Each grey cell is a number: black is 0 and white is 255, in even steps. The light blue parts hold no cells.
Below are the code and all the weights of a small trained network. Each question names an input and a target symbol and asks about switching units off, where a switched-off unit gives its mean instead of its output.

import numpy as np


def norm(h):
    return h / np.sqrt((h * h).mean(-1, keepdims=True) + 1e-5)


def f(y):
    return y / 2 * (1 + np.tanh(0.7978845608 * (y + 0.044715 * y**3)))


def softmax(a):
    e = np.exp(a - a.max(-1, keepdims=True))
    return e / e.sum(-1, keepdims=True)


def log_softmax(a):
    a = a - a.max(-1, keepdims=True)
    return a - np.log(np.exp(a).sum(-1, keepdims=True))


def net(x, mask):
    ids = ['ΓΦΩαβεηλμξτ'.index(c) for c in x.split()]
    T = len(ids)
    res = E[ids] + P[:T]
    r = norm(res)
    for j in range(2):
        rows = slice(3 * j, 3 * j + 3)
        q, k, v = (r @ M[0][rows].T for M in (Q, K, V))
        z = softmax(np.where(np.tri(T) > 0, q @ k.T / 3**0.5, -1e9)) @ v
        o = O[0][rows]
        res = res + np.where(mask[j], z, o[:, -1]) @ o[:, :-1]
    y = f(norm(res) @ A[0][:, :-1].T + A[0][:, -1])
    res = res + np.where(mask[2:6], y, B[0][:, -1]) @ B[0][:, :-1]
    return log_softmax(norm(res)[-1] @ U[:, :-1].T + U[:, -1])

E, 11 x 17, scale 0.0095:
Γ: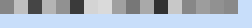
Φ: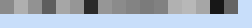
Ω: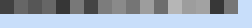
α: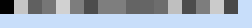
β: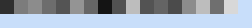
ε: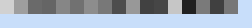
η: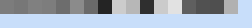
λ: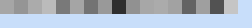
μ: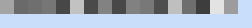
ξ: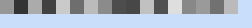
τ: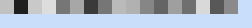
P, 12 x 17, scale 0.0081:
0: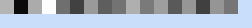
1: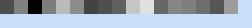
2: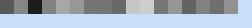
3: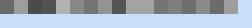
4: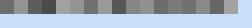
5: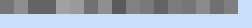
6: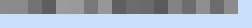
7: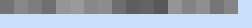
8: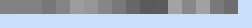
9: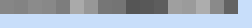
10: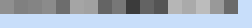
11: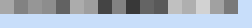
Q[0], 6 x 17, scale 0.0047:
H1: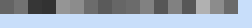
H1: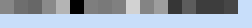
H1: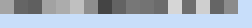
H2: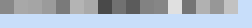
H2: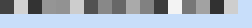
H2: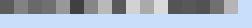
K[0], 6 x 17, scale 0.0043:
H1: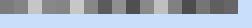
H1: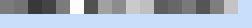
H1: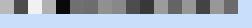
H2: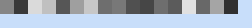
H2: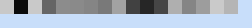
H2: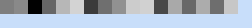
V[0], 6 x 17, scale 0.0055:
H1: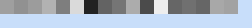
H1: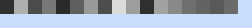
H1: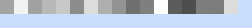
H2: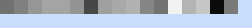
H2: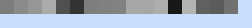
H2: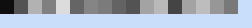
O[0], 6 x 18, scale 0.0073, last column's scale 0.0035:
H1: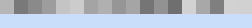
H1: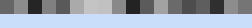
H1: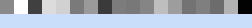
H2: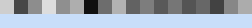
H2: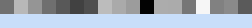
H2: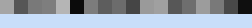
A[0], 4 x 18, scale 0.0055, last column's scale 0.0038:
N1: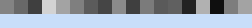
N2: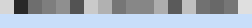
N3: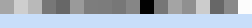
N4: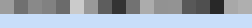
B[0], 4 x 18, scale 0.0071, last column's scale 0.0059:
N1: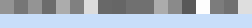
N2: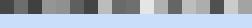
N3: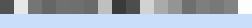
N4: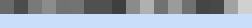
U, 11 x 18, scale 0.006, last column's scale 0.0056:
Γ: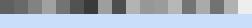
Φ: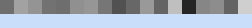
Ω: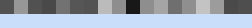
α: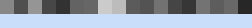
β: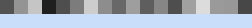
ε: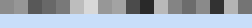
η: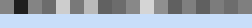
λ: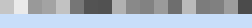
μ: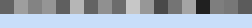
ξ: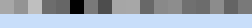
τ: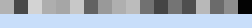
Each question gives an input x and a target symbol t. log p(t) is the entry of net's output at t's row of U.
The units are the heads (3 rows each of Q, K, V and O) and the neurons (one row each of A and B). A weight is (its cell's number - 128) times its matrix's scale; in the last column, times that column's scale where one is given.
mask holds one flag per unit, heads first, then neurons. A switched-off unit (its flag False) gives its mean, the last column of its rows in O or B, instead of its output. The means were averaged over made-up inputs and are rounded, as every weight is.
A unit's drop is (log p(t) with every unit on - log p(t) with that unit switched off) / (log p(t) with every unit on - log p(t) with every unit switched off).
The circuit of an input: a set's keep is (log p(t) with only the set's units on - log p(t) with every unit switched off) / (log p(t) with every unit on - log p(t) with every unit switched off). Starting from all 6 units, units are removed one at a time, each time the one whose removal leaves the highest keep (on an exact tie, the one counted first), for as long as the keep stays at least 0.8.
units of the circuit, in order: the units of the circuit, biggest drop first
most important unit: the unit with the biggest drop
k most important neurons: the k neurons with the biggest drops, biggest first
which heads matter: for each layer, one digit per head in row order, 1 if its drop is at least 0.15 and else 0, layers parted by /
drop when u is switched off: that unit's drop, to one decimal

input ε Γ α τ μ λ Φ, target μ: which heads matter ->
01
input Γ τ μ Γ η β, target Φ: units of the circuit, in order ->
(H1; N2; N3)
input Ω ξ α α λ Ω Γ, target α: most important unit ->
H1
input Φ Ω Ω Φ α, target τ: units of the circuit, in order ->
(H2; H1)
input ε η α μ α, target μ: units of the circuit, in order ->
(H2; N1)
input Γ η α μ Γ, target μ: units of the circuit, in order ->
(H2; N1)
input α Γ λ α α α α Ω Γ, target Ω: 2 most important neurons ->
(N2; N4)
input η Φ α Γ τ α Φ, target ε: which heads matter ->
11
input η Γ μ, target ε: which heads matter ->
10
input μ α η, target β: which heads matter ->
11
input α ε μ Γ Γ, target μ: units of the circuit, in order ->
(N1; H2)
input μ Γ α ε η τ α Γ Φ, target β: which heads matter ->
11
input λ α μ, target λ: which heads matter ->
10
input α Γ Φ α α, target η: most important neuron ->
(N3)
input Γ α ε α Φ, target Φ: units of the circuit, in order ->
(H1; N2)
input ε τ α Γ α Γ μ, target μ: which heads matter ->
01
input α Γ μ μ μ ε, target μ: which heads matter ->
01
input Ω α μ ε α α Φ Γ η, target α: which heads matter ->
10
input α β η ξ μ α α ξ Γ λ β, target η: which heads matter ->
01
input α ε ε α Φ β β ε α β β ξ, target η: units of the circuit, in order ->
(H2)
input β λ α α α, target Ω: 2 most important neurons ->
(N4; N1)
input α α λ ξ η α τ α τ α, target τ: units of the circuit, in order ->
(H2; N3)
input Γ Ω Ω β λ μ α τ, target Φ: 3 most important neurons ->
(N3; N1; N2)
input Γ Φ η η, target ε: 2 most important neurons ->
(N1; N2)
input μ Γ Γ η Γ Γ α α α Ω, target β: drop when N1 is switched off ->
-0.1
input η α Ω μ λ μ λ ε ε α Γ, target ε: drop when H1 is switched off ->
1.0
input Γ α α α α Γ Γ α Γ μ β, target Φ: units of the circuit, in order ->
(H1)
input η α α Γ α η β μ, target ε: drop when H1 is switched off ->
1.1
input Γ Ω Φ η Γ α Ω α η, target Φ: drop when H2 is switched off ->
-0.1
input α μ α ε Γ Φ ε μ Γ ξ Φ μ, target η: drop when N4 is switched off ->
0.0
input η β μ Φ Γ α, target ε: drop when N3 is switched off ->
-0.1
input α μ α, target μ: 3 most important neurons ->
(N1; N3; N2)
